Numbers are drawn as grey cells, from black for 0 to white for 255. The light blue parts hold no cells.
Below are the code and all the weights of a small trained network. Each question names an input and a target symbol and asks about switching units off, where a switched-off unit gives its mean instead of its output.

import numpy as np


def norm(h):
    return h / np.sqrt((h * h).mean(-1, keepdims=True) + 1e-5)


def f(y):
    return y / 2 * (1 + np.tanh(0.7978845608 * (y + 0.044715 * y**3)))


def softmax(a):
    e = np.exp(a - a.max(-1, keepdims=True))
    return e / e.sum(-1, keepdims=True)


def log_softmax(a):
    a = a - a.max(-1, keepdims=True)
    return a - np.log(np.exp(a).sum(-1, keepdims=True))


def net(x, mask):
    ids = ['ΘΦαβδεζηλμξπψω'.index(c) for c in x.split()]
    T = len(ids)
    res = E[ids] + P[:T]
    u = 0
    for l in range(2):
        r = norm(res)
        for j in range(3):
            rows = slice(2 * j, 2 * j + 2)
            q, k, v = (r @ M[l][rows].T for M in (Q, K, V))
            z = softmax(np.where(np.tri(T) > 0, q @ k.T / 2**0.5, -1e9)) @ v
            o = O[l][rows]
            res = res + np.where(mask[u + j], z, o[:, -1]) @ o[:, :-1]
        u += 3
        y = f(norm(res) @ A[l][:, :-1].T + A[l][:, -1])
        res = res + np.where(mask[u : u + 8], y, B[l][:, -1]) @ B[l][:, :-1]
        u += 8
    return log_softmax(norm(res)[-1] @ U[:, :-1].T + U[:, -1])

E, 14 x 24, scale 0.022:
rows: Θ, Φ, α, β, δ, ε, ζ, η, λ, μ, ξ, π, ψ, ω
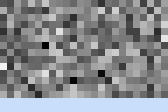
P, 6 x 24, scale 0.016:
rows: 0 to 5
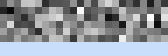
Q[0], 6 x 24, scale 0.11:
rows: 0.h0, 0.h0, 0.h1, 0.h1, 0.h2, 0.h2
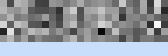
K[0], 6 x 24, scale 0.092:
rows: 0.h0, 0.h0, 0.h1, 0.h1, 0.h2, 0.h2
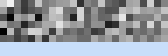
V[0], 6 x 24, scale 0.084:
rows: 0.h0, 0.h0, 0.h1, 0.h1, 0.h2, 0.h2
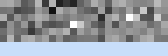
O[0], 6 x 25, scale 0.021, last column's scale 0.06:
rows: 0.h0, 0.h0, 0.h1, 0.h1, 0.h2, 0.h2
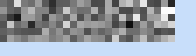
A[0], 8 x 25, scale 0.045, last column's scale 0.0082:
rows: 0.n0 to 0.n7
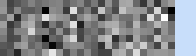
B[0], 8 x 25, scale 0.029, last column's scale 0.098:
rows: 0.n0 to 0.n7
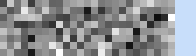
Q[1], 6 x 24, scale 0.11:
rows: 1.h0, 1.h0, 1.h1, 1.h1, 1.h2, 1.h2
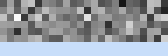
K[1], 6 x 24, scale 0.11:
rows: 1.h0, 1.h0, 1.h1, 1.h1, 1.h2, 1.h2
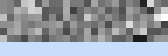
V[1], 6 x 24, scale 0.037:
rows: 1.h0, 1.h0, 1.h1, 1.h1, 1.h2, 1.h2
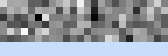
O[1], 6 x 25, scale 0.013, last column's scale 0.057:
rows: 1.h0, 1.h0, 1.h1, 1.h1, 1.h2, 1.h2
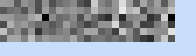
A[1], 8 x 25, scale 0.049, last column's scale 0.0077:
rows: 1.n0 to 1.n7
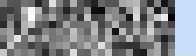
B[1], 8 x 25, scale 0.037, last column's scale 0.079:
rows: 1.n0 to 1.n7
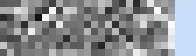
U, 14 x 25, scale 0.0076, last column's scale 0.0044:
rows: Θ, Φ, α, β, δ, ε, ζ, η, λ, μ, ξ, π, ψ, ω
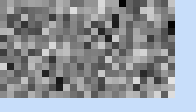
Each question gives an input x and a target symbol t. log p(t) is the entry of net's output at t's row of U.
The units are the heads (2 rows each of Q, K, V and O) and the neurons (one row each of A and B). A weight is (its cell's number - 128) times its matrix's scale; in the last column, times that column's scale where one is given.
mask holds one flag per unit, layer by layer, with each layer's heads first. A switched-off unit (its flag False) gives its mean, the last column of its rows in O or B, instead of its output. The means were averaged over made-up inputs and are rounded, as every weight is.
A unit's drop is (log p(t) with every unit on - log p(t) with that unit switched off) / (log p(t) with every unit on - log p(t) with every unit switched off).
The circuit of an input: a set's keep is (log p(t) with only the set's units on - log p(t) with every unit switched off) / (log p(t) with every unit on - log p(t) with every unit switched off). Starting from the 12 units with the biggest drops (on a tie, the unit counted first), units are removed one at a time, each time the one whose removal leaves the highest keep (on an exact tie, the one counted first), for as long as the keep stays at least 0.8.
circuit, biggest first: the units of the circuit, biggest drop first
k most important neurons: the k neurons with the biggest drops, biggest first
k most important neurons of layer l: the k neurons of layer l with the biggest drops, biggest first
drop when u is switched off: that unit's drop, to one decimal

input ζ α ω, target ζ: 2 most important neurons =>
(0.n6 0.n1)
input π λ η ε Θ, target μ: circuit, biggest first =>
(0.h1)
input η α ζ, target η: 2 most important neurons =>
(0.n1 0.n0)
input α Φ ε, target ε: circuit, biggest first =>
(0.h2 0.h0)
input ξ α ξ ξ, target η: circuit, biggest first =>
(1.n2 0.h1)
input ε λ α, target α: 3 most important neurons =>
(1.n5 1.n4 0.n5)
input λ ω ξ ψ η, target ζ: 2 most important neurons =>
(1.n1 0.n2)
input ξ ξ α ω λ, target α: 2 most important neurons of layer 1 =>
(1.n0 1.n5)
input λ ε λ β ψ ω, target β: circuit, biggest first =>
(0.h0 0.n6 0.h2)
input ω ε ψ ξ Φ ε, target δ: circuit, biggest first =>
(0.h1 0.h0 1.n4 1.n6)
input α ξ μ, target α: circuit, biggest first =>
(1.n0 0.h2)
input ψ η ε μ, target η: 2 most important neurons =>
(0.n1 0.n0)
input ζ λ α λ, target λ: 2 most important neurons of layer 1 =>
(1.n3 1.n4)
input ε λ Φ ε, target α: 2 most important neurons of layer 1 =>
(1.n5 1.n4)
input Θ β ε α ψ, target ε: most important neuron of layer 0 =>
(0.n0)
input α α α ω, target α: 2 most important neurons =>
(1.n0 1.n5)
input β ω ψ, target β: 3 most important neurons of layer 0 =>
(0.n6 0.n2 0.n5)
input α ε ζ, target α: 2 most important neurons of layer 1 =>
(1.n0 1.n5)
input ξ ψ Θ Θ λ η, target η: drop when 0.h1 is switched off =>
0.2
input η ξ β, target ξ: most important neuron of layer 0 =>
(0.n7)
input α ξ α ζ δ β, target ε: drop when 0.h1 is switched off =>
0.1
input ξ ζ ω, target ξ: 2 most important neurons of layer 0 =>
(0.n5 0.n7)
